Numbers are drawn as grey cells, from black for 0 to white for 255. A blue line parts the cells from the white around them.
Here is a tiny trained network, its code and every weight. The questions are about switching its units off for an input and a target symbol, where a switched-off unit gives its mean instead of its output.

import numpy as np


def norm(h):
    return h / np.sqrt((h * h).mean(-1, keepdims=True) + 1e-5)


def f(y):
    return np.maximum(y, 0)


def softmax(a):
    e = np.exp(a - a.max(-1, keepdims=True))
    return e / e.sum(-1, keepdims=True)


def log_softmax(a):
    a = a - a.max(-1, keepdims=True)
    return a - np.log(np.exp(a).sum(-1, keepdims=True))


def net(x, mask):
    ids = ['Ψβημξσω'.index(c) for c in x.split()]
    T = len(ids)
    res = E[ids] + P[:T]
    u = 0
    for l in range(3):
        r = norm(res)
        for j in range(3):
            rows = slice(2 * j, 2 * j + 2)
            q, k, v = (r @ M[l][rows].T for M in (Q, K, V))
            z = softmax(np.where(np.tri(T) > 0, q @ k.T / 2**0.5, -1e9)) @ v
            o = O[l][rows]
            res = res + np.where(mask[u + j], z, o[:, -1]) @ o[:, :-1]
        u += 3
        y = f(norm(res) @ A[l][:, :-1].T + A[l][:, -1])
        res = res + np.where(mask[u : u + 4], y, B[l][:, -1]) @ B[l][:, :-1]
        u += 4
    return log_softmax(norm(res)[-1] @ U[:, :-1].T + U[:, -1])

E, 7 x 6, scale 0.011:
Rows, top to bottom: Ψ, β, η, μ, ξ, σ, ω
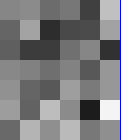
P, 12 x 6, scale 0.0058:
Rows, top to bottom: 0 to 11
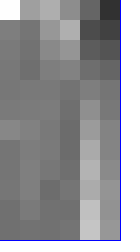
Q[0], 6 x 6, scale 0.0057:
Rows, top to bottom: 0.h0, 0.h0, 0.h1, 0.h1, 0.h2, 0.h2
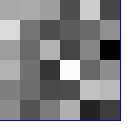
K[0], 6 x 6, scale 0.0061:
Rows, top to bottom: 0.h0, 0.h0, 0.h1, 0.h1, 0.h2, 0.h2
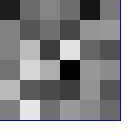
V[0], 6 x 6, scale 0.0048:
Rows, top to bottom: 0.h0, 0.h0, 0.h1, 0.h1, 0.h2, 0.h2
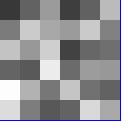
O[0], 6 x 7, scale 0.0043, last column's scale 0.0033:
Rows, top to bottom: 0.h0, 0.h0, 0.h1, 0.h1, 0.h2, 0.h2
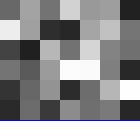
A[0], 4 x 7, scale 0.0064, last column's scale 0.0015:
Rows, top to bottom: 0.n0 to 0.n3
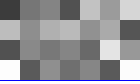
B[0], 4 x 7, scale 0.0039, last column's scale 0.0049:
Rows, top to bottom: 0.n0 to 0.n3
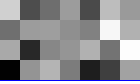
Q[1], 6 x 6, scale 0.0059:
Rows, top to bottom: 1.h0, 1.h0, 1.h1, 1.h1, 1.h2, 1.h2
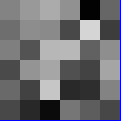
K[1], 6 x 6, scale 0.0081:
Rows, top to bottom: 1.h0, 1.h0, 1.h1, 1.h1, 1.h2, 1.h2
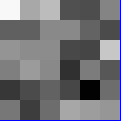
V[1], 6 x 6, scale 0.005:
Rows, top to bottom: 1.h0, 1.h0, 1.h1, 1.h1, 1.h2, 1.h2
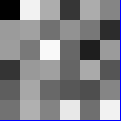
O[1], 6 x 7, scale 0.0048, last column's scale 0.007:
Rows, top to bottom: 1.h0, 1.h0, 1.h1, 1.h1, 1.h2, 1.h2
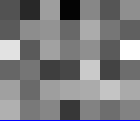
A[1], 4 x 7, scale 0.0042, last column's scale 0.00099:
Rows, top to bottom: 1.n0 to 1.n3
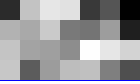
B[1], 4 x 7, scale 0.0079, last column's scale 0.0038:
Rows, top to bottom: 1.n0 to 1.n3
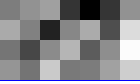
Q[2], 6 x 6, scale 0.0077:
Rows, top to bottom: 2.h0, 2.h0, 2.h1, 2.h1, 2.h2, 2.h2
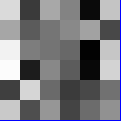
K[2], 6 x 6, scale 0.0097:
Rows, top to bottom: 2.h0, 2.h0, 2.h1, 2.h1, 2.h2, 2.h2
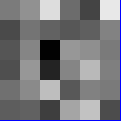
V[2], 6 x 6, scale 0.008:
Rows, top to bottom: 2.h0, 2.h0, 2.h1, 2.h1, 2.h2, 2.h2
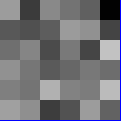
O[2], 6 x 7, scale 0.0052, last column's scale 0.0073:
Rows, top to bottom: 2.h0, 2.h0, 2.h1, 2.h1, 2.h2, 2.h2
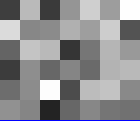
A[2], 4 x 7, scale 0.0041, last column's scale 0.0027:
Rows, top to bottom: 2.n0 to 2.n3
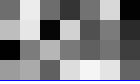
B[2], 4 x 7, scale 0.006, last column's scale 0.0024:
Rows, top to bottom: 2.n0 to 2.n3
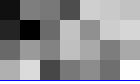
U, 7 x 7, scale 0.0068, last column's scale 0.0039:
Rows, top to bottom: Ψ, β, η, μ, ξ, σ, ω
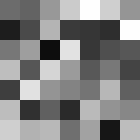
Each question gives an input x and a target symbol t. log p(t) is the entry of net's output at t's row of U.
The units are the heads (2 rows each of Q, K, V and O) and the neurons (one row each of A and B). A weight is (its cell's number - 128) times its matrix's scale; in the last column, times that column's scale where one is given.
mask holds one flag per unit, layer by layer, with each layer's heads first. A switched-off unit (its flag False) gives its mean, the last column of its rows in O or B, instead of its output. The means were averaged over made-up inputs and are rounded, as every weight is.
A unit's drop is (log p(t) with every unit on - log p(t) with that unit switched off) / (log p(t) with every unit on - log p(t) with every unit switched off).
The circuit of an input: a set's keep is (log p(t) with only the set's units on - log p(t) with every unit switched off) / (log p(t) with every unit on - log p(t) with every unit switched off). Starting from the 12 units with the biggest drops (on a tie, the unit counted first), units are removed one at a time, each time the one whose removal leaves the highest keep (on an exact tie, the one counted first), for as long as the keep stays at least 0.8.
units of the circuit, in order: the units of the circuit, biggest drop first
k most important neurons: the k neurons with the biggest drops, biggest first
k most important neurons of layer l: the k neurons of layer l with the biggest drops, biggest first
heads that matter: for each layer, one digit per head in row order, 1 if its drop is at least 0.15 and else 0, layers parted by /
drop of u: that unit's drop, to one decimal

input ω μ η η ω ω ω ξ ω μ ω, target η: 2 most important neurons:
[1.n2; 2.n3]
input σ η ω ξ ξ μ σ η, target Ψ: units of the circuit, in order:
[2.h0; 1.n2; 0.h0]
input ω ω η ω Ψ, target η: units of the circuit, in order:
[2.h2]
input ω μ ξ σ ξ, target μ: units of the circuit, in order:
[2.h0; 1.h0; 1.n3]
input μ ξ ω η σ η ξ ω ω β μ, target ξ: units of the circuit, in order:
[2.h1; 1.h1]
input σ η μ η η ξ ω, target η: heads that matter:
000 / 000 / 000
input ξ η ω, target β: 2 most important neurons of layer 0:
[0.n2; 0.n0]
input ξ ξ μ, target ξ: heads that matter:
001 / 000 / 100
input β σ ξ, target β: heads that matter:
000 / 000 / 100
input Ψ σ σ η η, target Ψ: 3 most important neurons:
[0.n2; 1.n2; 1.n3]
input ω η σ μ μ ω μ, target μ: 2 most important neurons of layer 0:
[0.n2; 0.n3]
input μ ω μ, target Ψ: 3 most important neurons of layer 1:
[1.n1; 1.n3; 1.n0]
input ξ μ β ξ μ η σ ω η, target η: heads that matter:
000 / 000 / 100
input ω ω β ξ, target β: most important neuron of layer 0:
[0.n3]
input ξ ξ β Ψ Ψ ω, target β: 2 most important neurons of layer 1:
[1.n0; 1.n2]
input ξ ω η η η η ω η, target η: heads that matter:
000 / 000 / 000
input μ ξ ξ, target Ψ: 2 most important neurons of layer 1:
[1.n1; 1.n2]
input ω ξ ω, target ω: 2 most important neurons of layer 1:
[1.n1; 1.n2]
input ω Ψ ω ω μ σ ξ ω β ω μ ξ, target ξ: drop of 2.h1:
0.6
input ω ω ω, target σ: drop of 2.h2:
0.0
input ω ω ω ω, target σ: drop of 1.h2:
0.1
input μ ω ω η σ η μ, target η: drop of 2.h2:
0.9
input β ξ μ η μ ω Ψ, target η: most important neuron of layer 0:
[0.n1]
